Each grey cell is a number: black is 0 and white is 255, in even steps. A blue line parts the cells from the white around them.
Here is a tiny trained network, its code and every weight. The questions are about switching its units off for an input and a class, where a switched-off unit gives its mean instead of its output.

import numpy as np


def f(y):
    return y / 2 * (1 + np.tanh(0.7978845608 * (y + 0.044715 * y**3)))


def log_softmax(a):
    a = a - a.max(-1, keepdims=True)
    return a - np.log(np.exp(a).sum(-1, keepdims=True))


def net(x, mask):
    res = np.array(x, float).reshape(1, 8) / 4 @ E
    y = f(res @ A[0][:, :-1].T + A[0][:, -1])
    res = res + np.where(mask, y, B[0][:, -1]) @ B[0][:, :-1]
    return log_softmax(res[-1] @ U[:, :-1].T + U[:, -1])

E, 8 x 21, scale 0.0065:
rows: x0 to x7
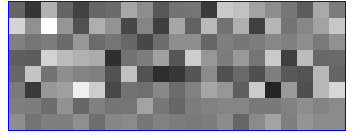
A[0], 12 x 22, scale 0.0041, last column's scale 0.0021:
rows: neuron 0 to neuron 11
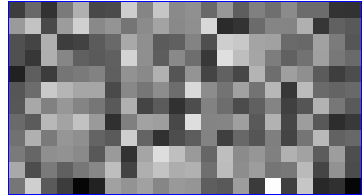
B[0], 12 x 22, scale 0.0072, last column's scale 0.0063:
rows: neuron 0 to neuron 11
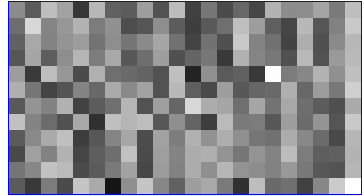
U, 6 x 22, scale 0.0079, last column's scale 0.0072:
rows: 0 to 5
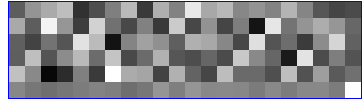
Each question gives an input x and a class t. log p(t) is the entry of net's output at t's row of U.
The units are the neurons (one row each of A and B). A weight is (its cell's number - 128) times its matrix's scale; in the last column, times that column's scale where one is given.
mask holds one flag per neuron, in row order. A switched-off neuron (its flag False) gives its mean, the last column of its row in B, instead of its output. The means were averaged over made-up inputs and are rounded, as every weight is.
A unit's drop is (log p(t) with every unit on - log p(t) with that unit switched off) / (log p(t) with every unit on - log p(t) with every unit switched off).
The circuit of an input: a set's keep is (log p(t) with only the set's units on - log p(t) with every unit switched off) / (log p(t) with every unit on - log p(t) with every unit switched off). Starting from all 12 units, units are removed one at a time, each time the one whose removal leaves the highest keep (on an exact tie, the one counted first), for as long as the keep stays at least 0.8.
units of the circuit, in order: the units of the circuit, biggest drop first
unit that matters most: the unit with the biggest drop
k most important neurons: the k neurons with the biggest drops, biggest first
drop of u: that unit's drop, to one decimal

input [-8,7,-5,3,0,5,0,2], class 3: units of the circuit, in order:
(neuron 1; neuron 4)
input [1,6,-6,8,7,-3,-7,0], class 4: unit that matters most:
neuron 5
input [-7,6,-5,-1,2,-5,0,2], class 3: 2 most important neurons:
(neuron 1; neuron 4)
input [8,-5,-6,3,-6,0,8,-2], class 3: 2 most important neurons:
(neuron 3; neuron 2)
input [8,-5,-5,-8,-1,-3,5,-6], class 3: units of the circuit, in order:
(neuron 3; neuron 2)
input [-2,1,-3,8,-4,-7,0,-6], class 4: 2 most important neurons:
(neuron 7; neuron 5)
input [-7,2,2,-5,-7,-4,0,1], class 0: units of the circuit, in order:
(neuron 10; neuron 9)
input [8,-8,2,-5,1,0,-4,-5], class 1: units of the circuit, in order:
(neuron 4; neuron 0)
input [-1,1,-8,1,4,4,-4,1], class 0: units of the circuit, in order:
(neuron 11; neuron 6)
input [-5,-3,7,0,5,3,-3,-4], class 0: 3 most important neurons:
(neuron 6; neuron 11; neuron 8)
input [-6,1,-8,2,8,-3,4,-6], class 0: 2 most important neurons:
(neuron 8; neuron 6)
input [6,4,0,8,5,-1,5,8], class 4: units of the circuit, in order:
(neuron 5; neuron 7)
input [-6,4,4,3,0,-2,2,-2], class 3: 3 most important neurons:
(neuron 1; neuron 4; neuron 0)
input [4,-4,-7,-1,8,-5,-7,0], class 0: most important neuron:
(neuron 8)
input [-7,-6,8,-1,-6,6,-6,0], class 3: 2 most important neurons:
(neuron 1; neuron 11)
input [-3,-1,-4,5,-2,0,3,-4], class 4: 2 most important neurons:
(neuron 7; neuron 5)
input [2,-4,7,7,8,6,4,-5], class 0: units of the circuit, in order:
(neuron 6; neuron 8)
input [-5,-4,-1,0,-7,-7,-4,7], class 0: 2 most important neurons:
(neuron 10; neuron 9)
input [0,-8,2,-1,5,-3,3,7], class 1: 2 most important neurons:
(neuron 4; neuron 0)
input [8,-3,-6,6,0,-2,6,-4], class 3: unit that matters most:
neuron 3
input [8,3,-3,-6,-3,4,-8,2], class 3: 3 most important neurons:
(neuron 3; neuron 2; neuron 11)
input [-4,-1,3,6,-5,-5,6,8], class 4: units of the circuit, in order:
(neuron 7; neuron 5)
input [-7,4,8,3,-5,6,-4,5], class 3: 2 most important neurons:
(neuron 11; neuron 1)
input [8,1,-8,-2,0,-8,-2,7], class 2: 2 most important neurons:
(neuron 11; neuron 1)
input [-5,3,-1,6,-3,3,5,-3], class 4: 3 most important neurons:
(neuron 5; neuron 7; neuron 11)
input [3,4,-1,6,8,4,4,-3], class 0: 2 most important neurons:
(neuron 6; neuron 8)
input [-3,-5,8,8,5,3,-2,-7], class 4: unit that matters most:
neuron 7
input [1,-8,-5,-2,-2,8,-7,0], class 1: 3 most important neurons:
(neuron 4; neuron 0; neuron 11)
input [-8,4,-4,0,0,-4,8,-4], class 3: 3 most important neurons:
(neuron 1; neuron 4; neuron 0)
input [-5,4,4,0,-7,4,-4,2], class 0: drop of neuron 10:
0.2
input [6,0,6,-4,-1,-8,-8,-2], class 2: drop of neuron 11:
0.8
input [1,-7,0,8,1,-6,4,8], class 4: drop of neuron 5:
0.7
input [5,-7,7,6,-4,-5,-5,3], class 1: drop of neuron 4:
0.6
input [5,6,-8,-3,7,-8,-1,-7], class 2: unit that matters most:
neuron 11
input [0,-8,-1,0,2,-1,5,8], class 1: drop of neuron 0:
0.1
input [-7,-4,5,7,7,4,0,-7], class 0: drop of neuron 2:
0.1
